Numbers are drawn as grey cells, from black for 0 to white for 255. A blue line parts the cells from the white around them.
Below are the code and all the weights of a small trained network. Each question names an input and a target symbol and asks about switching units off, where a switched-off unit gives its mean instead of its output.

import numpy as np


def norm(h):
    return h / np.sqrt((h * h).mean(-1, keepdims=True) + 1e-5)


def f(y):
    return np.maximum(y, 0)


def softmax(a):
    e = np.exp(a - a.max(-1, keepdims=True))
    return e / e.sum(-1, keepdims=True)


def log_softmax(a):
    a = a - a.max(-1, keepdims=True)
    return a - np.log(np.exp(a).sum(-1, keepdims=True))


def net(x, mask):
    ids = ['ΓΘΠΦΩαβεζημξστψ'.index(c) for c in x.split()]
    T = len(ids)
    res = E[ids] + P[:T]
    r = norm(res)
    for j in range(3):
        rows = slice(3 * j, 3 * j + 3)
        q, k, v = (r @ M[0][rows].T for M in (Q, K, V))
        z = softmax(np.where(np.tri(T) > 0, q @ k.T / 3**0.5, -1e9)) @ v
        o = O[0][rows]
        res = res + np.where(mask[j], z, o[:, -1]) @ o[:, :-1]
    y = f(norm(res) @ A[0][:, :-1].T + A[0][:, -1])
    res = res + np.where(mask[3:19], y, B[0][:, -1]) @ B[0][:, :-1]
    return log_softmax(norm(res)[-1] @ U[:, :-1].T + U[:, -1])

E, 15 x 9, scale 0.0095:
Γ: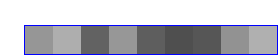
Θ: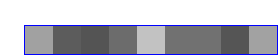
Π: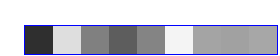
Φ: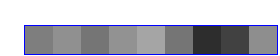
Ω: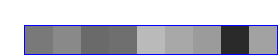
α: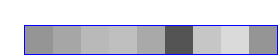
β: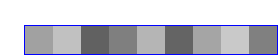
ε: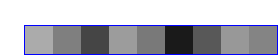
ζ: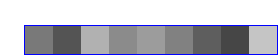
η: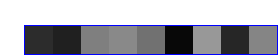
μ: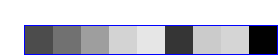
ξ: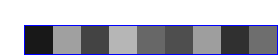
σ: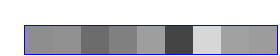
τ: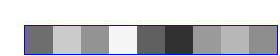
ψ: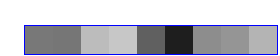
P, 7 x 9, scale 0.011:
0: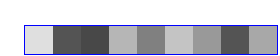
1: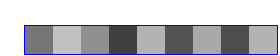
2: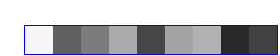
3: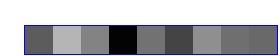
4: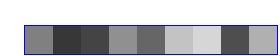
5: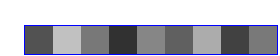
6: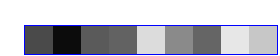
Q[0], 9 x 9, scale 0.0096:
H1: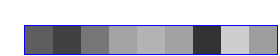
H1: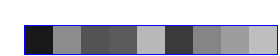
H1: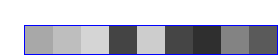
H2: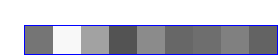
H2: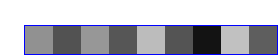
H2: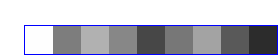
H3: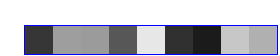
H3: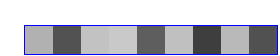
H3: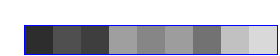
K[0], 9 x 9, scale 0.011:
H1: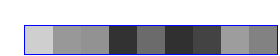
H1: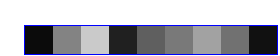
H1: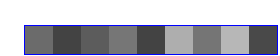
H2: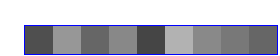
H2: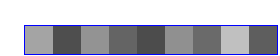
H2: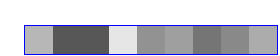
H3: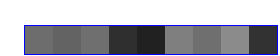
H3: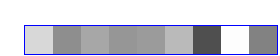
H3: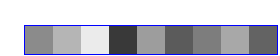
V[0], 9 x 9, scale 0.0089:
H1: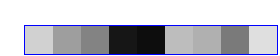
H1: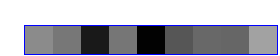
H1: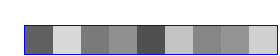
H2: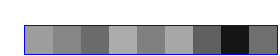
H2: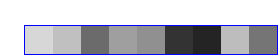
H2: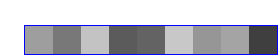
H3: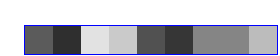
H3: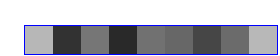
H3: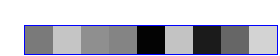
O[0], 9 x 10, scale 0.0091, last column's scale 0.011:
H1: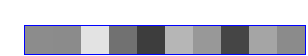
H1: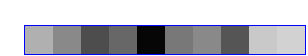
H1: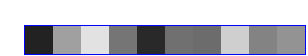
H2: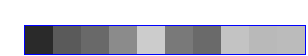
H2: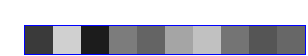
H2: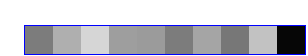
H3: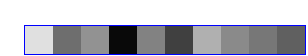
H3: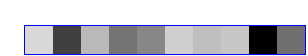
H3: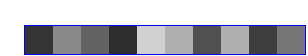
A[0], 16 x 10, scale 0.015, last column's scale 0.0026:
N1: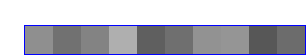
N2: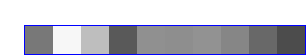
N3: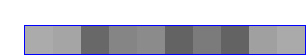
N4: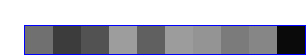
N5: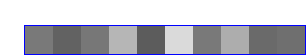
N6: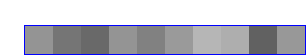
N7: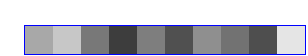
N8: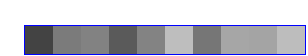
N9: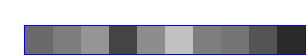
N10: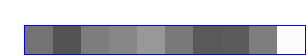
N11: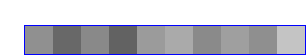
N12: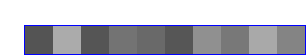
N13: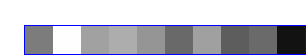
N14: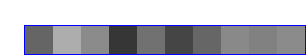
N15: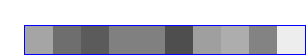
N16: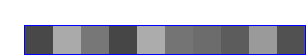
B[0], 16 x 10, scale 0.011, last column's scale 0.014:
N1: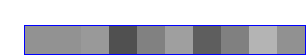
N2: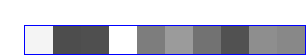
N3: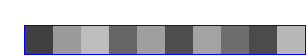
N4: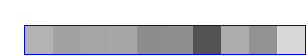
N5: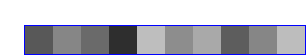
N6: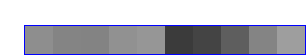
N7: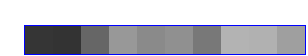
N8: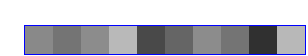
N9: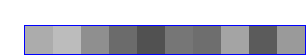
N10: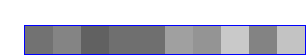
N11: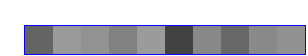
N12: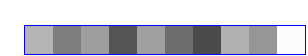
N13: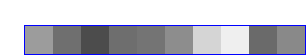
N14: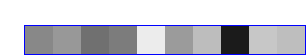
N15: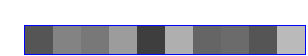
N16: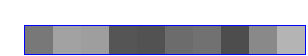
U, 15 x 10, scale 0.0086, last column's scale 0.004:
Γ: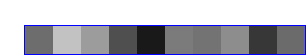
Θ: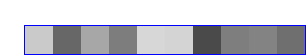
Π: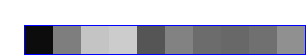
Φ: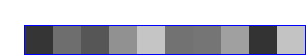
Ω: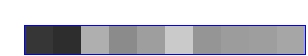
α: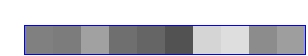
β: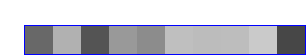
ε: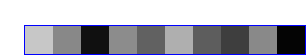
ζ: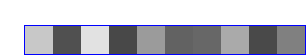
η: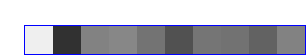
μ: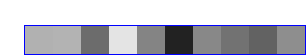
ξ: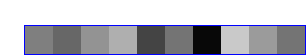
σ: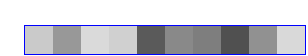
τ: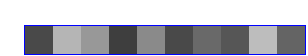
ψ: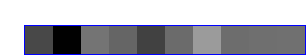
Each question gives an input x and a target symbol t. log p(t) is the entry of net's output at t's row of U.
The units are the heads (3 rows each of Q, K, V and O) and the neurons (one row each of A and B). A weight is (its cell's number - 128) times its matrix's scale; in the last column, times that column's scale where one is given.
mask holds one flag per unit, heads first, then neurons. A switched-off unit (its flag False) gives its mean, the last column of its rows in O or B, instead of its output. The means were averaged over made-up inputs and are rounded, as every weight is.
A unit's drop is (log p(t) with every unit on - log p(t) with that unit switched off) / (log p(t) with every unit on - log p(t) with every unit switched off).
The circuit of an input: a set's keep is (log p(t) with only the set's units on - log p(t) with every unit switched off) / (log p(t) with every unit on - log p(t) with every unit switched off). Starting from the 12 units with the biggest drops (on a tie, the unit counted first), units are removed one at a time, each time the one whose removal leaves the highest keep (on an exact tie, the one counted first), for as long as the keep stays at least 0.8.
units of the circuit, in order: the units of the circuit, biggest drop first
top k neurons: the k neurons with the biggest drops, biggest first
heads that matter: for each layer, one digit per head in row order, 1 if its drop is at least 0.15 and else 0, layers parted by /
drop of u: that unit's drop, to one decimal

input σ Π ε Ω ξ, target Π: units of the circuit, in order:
[H1]
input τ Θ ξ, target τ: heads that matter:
001
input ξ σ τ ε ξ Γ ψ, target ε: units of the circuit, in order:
[H2, H1]
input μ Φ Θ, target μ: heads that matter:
101
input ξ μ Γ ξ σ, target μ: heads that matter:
101
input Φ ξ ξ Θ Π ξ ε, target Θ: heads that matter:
001
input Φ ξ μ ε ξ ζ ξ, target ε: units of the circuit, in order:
[H2, H1]
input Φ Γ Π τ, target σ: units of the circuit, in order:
[H1, N2]
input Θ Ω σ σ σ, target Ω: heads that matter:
111
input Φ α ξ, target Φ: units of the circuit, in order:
[H3, H2]
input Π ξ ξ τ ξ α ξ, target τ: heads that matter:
011
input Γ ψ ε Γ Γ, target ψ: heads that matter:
001
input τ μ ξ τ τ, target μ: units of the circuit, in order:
[H3, H1]
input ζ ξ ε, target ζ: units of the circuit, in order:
[H3]
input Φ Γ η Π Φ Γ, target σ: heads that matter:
100
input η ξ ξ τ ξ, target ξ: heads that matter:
000
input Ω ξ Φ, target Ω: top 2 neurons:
[N5, N12]
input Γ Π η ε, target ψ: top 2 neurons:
[N7, N15]
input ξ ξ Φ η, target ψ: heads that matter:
001
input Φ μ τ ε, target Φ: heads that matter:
100
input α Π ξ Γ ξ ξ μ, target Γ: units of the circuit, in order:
[H1, H2]
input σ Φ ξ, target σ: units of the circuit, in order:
[H3, H1]
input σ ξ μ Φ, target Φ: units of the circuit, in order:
[H1]
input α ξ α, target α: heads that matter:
011
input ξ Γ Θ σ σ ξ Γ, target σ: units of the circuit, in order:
[H2, H3]
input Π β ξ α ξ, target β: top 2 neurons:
[N13, N8]
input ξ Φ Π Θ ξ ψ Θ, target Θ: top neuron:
[N5]
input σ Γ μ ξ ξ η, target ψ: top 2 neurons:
[N7, N15]
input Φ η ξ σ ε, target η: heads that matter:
101
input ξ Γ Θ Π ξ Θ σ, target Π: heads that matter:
101
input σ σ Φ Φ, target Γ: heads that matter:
001
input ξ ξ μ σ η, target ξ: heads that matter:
000
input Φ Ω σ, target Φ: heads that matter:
011
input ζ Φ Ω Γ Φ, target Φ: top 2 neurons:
[N5, N12]
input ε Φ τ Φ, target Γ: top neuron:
[N9]
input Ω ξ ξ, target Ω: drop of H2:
0.3
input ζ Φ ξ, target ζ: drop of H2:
0.1
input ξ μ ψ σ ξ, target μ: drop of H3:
0.5
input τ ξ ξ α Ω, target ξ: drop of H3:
0.2
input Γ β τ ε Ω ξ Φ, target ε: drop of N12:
0.1
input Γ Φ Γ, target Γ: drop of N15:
0.0
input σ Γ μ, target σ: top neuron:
[N12]
